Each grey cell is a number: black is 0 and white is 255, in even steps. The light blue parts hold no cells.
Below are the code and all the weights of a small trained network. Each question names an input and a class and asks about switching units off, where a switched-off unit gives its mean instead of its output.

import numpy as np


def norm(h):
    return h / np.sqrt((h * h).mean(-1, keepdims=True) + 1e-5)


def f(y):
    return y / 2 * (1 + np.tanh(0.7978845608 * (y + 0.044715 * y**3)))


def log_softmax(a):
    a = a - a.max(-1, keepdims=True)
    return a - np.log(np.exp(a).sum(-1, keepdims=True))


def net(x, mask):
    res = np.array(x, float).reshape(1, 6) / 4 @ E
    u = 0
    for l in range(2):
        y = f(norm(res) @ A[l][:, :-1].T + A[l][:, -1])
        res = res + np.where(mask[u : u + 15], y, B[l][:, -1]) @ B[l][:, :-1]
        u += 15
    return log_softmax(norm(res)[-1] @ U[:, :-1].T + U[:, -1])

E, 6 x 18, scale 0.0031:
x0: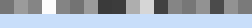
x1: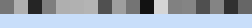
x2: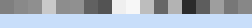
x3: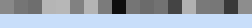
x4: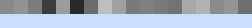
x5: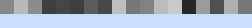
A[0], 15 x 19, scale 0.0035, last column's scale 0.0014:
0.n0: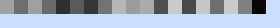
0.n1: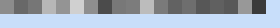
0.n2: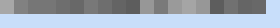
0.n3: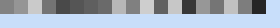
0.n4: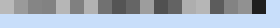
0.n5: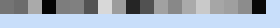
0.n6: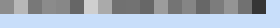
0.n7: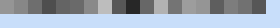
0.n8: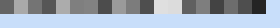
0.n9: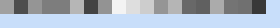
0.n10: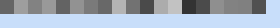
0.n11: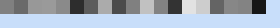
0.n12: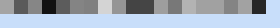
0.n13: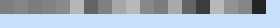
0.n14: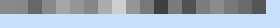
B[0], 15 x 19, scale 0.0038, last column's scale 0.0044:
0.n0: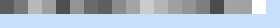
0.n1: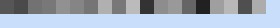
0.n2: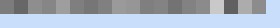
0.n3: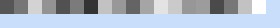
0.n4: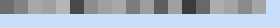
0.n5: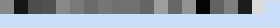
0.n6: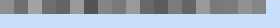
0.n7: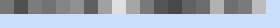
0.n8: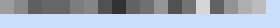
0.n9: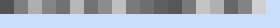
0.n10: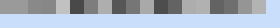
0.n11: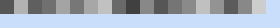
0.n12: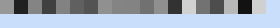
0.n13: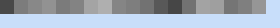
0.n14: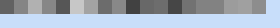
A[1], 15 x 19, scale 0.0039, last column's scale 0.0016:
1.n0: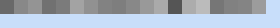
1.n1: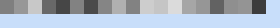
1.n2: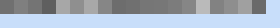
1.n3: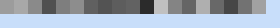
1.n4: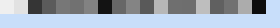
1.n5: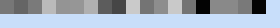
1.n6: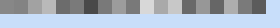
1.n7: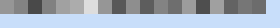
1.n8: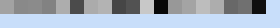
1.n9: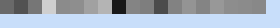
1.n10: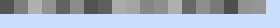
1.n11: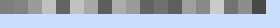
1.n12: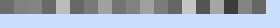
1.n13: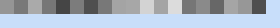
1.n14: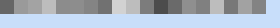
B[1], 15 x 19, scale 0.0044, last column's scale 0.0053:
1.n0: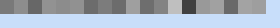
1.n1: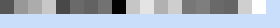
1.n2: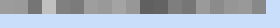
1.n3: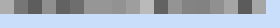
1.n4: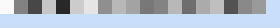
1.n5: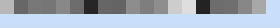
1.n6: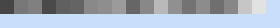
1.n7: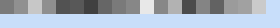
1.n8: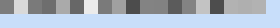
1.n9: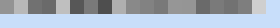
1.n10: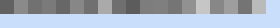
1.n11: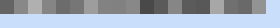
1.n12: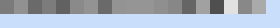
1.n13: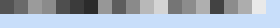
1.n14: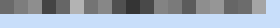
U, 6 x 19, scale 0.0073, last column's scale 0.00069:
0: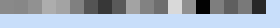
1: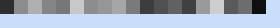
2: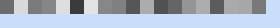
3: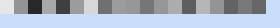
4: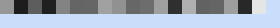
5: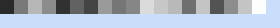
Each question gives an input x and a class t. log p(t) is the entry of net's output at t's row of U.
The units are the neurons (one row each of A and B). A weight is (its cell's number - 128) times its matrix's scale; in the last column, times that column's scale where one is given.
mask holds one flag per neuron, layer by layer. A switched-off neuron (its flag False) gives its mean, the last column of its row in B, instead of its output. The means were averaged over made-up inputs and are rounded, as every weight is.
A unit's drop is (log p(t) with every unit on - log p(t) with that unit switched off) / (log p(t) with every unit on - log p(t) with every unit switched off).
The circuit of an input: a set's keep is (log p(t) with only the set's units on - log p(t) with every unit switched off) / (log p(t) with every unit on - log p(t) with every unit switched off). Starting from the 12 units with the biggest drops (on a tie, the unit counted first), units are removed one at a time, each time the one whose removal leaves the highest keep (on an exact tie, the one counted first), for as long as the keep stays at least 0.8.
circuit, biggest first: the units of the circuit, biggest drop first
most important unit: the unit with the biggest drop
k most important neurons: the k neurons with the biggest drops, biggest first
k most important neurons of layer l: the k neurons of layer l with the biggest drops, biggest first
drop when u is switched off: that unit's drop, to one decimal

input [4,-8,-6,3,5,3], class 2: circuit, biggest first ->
(0.n11, 1.n8)
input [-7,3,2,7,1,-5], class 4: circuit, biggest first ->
(1.n1)
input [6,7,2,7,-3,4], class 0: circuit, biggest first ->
(0.n1, 1.n5)
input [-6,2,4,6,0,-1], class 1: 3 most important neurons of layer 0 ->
(0.n5, 0.n14, 0.n13)
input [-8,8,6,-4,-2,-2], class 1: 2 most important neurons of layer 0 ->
(0.n9, 0.n13)
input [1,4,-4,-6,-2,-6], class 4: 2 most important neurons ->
(1.n1, 0.n12)
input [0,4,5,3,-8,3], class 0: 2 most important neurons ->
(0.n1, 1.n5)
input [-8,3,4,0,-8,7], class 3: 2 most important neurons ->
(0.n8, 1.n4)
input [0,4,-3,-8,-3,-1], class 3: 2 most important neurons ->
(0.n8, 1.n4)
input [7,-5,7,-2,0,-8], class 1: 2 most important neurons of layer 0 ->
(0.n9, 0.n0)
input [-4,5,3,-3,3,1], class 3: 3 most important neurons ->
(0.n8, 1.n4, 0.n1)
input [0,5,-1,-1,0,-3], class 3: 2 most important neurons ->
(0.n5, 1.n4)
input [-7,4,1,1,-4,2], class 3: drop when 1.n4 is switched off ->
0.4
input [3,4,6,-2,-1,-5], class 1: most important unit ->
0.n9
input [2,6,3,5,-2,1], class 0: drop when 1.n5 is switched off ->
0.2
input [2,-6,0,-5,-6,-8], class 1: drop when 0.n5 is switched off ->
0.3
